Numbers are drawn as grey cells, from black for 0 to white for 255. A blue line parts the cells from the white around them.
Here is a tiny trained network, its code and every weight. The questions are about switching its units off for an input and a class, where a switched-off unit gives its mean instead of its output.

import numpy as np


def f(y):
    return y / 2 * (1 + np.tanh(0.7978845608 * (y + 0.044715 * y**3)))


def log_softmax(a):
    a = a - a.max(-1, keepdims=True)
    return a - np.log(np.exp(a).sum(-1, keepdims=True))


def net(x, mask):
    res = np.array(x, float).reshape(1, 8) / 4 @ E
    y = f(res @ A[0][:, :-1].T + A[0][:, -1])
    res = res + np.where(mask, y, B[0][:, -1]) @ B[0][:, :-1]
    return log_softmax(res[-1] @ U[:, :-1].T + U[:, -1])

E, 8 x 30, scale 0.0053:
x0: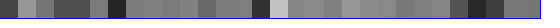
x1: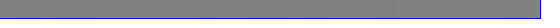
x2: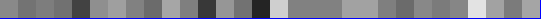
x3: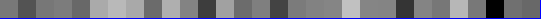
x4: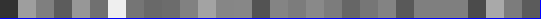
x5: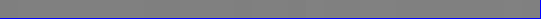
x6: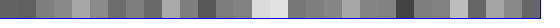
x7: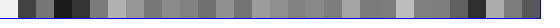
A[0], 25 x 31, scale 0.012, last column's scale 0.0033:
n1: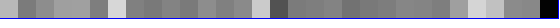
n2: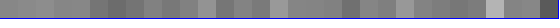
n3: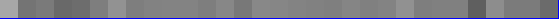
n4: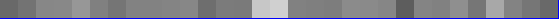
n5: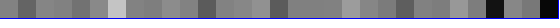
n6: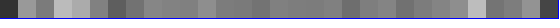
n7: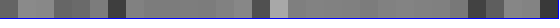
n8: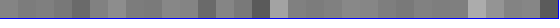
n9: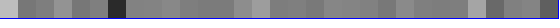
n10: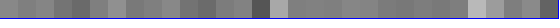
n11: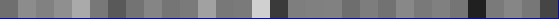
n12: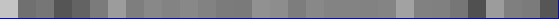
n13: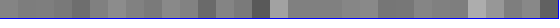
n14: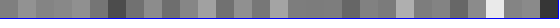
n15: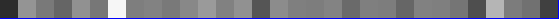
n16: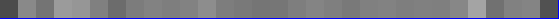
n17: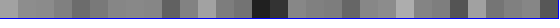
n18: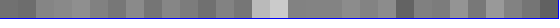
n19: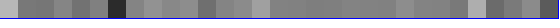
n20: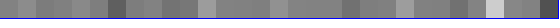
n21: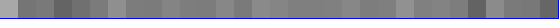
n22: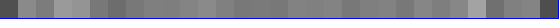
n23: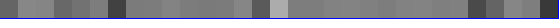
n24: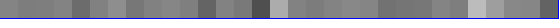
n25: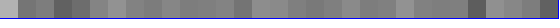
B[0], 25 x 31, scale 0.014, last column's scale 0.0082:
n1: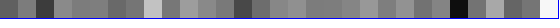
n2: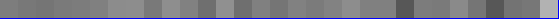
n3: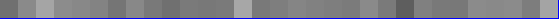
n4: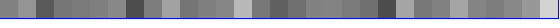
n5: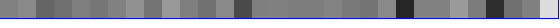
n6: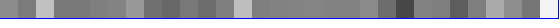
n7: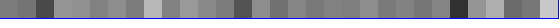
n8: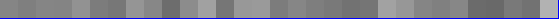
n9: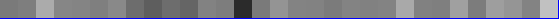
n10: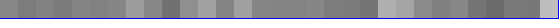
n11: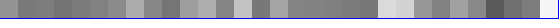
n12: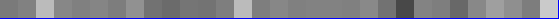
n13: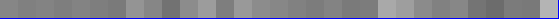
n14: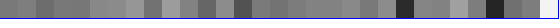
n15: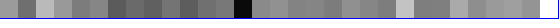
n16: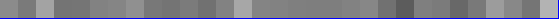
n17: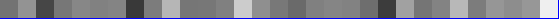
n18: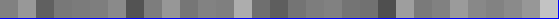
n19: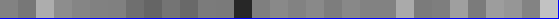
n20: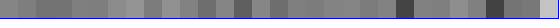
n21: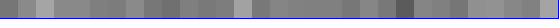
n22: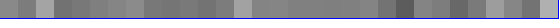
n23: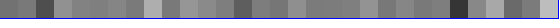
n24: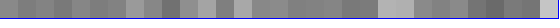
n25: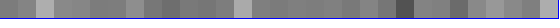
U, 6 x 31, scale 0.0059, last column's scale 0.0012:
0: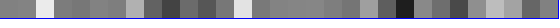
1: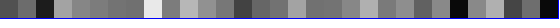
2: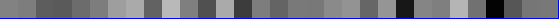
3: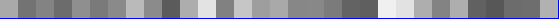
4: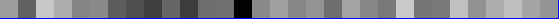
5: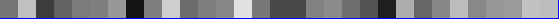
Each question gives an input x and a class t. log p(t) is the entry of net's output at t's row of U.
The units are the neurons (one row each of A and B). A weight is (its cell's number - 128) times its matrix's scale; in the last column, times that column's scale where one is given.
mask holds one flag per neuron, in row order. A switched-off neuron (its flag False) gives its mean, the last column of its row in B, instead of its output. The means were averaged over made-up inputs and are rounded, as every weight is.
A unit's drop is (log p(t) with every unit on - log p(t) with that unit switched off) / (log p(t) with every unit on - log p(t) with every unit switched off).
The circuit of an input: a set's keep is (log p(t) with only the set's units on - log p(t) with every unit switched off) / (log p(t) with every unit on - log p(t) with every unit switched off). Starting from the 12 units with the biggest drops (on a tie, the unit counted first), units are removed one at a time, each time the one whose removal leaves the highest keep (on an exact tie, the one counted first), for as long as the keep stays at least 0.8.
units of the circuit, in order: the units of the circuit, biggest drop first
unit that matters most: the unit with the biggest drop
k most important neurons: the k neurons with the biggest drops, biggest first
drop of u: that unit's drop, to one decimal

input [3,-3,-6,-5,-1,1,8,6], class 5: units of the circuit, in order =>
n4
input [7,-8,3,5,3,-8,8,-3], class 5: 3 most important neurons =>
n4; n18; n1
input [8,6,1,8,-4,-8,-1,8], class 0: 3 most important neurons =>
n12; n1; n25
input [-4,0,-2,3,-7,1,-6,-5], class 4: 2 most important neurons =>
n9; n19
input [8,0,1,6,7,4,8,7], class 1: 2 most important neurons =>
n7; n23
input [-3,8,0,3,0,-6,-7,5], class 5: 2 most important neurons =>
n17; n6
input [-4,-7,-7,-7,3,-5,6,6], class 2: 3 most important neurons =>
n14; n20; n2
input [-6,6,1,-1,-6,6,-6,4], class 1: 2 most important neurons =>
n1; n15
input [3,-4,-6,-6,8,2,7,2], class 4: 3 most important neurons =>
n15; n17; n5
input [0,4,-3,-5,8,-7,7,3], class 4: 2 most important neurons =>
n15; n17
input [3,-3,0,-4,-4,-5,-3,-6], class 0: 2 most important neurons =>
n6; n15
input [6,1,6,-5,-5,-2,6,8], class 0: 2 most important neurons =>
n12; n25
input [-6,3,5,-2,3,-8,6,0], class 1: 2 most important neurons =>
n1; n17
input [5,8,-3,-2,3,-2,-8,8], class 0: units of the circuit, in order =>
n12
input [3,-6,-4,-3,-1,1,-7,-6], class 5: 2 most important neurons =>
n17; n12
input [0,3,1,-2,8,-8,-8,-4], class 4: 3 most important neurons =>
n15; n4; n18
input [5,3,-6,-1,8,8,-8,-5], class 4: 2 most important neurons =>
n15; n4
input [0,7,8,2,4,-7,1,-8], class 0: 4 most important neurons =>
n6; n11; n16; n22
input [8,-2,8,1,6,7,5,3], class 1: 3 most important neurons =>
n7; n23; n11
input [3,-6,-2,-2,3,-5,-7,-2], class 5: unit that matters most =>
n17
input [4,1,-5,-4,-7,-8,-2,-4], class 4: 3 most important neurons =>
n9; n19; n1
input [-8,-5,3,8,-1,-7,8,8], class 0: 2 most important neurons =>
n12; n25
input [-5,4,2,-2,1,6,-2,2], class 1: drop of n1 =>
0.4
